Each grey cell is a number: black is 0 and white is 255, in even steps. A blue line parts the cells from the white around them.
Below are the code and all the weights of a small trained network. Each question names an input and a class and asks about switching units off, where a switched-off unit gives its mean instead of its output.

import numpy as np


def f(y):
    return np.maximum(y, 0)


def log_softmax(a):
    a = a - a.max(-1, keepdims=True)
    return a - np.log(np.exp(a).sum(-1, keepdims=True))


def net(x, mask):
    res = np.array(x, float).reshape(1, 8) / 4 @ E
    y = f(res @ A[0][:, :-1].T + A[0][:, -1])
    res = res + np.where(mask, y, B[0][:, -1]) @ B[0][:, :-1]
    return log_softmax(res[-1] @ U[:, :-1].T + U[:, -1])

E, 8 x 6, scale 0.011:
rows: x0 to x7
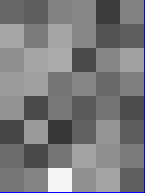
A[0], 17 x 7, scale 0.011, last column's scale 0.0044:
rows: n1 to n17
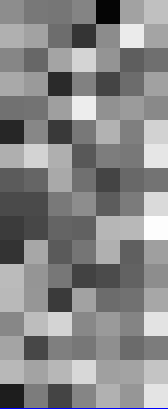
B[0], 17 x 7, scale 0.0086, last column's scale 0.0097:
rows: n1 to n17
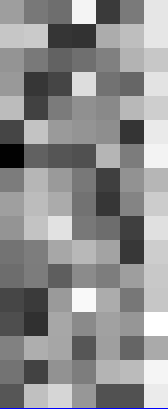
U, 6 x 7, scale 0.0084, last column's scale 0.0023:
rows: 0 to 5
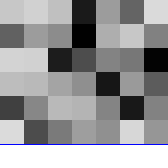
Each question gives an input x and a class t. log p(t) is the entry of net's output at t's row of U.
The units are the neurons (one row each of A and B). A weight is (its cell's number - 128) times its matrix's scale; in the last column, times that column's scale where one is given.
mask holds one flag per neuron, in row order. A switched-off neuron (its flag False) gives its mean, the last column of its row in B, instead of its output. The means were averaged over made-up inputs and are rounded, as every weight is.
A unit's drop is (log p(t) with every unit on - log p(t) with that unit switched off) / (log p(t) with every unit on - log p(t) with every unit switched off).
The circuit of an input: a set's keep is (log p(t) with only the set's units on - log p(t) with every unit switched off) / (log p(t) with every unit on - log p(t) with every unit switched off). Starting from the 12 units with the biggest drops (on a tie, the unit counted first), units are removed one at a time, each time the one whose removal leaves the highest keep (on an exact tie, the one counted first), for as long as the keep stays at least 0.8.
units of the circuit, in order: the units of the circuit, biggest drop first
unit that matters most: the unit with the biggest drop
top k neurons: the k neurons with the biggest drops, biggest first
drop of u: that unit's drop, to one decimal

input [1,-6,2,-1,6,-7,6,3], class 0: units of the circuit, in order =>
n4, n1, n13
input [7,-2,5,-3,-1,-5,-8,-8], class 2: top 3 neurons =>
n2, n14, n16
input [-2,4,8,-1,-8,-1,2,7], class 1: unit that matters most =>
n7
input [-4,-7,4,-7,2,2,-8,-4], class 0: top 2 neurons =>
n2, n10
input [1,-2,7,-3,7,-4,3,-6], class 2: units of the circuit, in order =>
n2, n14, n16
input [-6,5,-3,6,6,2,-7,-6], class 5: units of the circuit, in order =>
n4, n6
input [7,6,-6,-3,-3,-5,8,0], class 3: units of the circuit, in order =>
n9, n7
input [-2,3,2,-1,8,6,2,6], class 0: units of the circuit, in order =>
n13, n4
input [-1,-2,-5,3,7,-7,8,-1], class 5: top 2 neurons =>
n17, n6
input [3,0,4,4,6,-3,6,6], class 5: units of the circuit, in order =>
n6, n17
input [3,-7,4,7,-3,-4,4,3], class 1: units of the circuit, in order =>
n4, n1
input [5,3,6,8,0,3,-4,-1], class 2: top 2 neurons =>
n2, n16
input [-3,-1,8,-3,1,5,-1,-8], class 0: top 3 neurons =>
n2, n10, n17
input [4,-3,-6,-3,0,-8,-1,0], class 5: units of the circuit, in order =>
n5
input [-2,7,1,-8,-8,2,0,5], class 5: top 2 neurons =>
n5, n6
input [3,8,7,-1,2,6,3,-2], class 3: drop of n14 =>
0.2
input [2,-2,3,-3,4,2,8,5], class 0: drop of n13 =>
0.3
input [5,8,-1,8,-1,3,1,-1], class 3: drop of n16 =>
0.2
